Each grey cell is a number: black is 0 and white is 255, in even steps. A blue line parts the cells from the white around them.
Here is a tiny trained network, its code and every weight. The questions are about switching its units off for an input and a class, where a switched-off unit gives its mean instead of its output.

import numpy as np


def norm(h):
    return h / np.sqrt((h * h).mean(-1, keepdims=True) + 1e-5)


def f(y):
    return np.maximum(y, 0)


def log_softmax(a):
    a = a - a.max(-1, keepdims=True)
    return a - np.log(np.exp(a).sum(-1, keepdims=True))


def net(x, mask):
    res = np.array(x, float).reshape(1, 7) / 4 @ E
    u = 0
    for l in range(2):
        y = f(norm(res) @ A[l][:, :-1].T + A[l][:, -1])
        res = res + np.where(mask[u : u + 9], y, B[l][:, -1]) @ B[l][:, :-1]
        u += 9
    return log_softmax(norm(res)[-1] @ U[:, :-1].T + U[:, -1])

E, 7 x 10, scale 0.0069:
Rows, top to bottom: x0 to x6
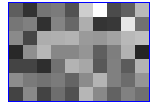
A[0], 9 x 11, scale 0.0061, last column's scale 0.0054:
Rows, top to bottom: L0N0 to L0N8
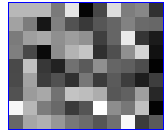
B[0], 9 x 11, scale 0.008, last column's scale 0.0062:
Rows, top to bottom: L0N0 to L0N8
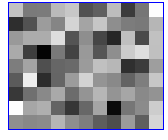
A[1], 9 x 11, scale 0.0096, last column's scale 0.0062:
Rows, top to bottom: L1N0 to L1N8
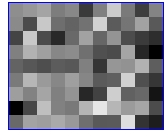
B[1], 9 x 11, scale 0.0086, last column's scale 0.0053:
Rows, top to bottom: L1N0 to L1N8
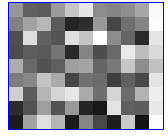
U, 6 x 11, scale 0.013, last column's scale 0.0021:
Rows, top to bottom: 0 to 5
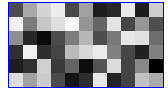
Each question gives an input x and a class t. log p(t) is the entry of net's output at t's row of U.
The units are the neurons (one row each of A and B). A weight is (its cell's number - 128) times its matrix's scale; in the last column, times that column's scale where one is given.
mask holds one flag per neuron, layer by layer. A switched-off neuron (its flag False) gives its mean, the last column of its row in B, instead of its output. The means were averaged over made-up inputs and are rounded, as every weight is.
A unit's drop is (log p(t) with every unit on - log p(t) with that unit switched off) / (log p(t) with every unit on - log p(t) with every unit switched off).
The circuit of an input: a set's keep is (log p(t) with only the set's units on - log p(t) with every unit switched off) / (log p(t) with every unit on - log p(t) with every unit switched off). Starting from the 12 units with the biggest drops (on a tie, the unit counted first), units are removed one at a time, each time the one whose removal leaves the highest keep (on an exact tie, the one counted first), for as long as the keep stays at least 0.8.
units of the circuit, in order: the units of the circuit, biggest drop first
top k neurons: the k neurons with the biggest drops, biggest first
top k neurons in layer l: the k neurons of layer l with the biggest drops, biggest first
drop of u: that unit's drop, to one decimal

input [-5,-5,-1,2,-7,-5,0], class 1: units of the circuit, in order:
L1N6
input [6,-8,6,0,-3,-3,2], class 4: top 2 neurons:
L1N7, L0N6
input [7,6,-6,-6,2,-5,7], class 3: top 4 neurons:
L0N5, L1N2, L0N4, L1N3
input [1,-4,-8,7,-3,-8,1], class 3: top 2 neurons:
L1N2, L0N5
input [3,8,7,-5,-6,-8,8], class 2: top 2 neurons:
L0N3, L1N4
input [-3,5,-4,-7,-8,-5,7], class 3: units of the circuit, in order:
L0N5, L1N2
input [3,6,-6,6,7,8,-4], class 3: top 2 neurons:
L1N2, L0N5
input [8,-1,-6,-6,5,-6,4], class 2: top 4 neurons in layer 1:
L1N4, L1N8, L1N5, L1N1
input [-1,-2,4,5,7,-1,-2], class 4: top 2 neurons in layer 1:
L1N7, L1N0
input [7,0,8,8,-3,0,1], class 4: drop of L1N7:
0.5
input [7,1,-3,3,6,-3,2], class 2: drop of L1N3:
-0.1
